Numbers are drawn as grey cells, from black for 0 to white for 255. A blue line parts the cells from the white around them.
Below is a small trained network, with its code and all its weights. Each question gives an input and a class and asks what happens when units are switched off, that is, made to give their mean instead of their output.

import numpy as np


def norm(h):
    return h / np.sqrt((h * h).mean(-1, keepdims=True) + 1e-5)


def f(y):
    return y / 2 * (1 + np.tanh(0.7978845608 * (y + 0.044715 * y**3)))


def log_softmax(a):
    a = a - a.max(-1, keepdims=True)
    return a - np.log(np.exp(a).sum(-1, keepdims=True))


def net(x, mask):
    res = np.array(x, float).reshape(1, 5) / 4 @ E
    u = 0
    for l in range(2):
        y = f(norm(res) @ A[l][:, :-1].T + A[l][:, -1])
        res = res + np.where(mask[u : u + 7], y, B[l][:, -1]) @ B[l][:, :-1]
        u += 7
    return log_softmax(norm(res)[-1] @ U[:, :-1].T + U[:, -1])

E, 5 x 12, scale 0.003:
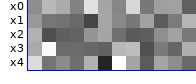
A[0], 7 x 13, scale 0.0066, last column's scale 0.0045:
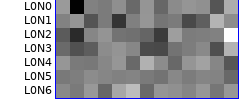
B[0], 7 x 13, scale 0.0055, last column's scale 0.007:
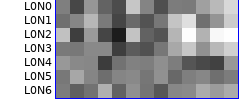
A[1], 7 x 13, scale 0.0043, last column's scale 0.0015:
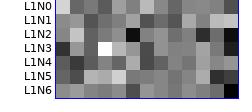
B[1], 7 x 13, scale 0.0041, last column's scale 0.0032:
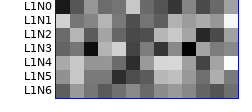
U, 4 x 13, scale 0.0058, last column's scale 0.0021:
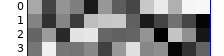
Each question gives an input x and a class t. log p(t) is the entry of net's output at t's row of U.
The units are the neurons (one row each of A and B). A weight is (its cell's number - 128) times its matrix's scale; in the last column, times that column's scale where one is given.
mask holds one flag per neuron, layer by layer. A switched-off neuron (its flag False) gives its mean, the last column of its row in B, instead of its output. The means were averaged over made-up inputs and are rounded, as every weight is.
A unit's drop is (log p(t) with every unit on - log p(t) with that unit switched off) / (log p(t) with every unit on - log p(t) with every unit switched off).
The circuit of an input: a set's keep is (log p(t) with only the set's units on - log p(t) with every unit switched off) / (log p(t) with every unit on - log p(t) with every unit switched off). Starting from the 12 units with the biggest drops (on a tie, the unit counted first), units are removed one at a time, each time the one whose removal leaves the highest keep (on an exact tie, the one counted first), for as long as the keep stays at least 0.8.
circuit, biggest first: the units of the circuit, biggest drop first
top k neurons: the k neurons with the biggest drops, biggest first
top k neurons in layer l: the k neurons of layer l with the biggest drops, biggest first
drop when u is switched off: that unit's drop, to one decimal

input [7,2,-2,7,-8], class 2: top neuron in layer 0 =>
[L0N2]
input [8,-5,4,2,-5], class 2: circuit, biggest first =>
[L0N2 L1N3]
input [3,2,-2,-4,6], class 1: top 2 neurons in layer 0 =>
[L0N2 L0N3]
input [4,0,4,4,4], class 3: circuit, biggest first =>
[L0N2 L0N0]
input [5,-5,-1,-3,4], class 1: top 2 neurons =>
[L0N4 L0N3]
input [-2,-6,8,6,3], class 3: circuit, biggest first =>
[L0N2 L0N4]
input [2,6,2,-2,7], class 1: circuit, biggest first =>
[L0N2 L0N3 L0N1]
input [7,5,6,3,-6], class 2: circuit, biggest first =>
[L0N2 L1N3 L0N0 L0N1]
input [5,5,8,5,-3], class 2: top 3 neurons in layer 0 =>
[L0N2 L0N0 L0N3]
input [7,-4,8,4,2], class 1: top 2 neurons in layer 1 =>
[L1N4 L1N0]
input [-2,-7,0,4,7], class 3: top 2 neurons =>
[L0N2 L1N2]
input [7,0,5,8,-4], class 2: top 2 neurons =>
[L0N2 L0N0]
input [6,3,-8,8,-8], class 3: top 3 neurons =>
[L0N2 L0N0 L0N3]
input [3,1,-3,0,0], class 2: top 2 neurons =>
[L0N2 L1N3]
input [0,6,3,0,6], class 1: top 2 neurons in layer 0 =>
[L0N2 L0N3]
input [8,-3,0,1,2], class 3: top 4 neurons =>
[L0N2 L0N0 L1N5 L0N4]
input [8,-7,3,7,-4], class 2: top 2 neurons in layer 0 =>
[L0N2 L0N6]
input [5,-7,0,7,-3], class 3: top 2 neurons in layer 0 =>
[L0N2 L0N0]
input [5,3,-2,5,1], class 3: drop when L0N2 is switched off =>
0.9
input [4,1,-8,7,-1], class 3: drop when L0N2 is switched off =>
0.7
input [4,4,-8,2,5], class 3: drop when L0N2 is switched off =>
0.3
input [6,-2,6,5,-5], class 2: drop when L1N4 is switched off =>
0.0
